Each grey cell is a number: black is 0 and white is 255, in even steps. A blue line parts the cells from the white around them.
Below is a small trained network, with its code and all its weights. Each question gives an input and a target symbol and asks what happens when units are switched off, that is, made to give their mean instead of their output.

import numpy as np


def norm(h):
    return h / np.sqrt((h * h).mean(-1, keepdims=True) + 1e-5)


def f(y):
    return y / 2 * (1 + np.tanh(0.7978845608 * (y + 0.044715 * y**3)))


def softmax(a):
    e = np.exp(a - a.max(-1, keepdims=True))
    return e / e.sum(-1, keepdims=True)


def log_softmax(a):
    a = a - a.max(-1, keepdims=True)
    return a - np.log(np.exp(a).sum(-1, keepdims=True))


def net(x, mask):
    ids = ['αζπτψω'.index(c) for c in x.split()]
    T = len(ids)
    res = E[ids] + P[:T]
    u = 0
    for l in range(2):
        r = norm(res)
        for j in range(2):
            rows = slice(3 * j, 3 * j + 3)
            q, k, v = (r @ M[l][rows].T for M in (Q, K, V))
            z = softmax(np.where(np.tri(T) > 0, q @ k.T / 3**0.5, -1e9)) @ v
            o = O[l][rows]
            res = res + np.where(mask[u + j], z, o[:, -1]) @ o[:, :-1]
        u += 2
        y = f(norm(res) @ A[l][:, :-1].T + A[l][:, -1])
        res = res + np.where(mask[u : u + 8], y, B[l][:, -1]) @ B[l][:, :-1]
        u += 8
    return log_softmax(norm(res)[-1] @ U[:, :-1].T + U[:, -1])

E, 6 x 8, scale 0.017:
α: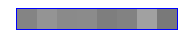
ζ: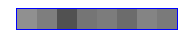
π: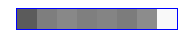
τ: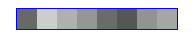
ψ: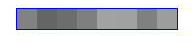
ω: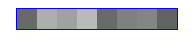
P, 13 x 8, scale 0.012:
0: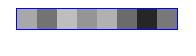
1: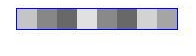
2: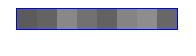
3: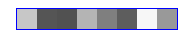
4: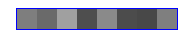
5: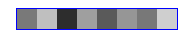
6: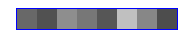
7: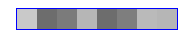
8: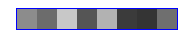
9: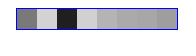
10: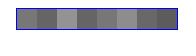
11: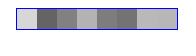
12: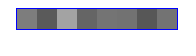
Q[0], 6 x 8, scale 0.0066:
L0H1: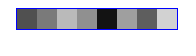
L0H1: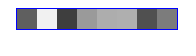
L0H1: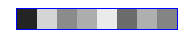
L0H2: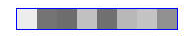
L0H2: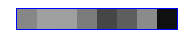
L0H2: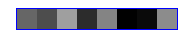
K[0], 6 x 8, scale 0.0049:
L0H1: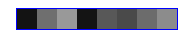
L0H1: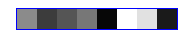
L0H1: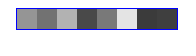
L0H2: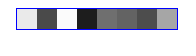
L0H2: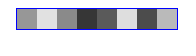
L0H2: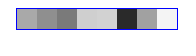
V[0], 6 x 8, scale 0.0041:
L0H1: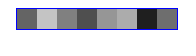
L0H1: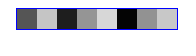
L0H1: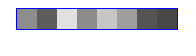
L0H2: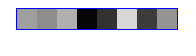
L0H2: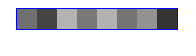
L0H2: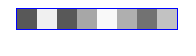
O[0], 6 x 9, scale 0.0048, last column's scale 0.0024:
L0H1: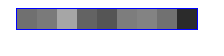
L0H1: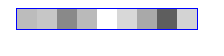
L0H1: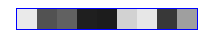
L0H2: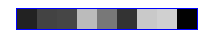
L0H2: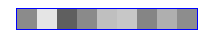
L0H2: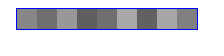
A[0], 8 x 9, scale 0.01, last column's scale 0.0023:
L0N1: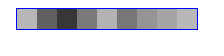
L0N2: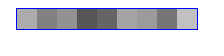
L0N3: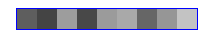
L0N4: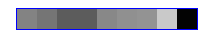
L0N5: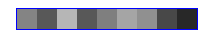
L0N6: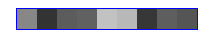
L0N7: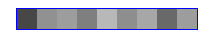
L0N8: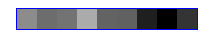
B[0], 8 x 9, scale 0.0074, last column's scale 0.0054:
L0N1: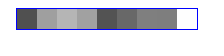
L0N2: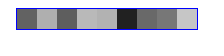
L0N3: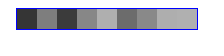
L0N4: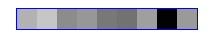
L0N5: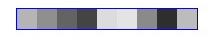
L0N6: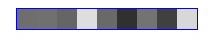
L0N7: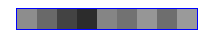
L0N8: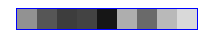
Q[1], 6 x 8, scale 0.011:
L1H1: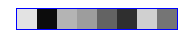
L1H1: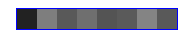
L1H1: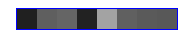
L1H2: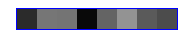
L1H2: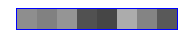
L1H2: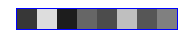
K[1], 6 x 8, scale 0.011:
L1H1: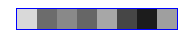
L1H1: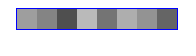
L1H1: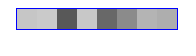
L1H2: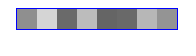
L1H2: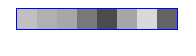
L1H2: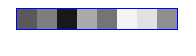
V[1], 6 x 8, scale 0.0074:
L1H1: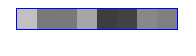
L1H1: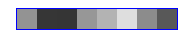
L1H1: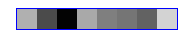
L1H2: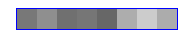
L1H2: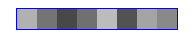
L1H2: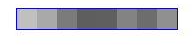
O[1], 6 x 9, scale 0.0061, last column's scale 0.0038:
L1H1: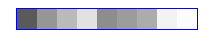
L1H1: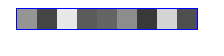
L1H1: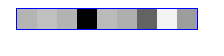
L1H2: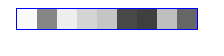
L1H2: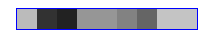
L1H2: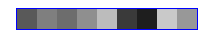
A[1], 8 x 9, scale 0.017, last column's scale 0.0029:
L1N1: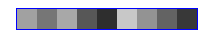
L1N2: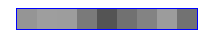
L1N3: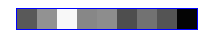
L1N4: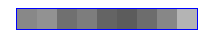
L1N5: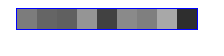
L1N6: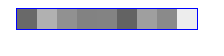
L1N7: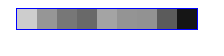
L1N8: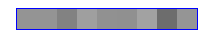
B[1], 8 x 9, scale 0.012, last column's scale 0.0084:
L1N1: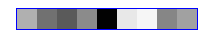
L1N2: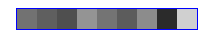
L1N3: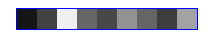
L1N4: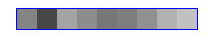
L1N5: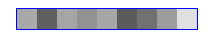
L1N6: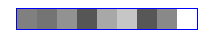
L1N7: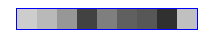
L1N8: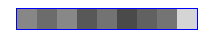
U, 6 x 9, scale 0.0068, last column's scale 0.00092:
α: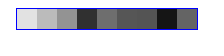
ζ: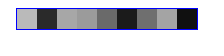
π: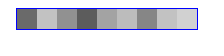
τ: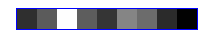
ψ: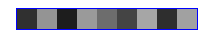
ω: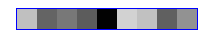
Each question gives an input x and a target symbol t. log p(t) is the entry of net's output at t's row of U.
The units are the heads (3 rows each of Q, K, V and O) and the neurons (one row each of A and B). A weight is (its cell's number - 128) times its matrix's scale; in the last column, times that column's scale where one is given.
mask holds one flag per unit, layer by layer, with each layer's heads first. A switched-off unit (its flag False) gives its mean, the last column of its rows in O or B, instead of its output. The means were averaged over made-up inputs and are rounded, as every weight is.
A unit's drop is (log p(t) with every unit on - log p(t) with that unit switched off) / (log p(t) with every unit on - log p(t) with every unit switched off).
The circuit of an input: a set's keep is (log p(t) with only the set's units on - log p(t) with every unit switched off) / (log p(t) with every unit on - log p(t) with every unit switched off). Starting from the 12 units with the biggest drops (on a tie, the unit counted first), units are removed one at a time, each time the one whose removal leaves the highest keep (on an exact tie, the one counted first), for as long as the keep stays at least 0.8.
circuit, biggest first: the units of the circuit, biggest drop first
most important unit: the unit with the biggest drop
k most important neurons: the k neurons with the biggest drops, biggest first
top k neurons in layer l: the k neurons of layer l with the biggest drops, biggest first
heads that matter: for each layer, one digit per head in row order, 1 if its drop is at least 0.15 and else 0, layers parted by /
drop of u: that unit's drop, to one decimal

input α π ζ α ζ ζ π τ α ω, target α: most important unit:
L1H1
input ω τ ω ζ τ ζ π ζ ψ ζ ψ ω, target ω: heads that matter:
00 / 01
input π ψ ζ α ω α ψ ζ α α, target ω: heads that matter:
10 / 01
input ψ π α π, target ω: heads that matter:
00 / 01
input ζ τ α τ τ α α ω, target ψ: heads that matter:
00 / 10
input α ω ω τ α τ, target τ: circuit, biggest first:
[L1H2; L0N8; L1N3]
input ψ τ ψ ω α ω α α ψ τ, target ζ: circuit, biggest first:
[L0H1; L1H1; L1N5]
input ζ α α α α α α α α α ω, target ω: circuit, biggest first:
[L0N8; L1N1]
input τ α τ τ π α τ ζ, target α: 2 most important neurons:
[L0N3; L0N6]
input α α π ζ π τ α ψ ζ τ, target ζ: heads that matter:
10 / 00
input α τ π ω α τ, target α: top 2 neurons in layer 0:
[L0N3; L0N2]
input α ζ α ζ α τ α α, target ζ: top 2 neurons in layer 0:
[L0N5; L0N2]
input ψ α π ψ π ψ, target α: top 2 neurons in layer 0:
[L0N3; L0N4]
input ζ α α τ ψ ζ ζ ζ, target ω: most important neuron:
[L0N3]
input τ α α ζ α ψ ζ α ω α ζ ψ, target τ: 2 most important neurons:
[L0N8; L0N1]
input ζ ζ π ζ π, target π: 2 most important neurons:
[L0N3; L0N1]
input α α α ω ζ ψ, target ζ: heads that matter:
00 / 10
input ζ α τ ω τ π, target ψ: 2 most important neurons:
[L0N4; L0N8]
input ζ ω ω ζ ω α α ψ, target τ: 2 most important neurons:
[L0N1; L0N8]
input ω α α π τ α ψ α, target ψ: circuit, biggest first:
[L1H1]
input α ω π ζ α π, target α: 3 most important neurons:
[L0N3; L0N4; L0N2]
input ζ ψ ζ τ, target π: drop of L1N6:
0.1
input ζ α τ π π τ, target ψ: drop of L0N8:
0.2
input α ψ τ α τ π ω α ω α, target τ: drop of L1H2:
0.7
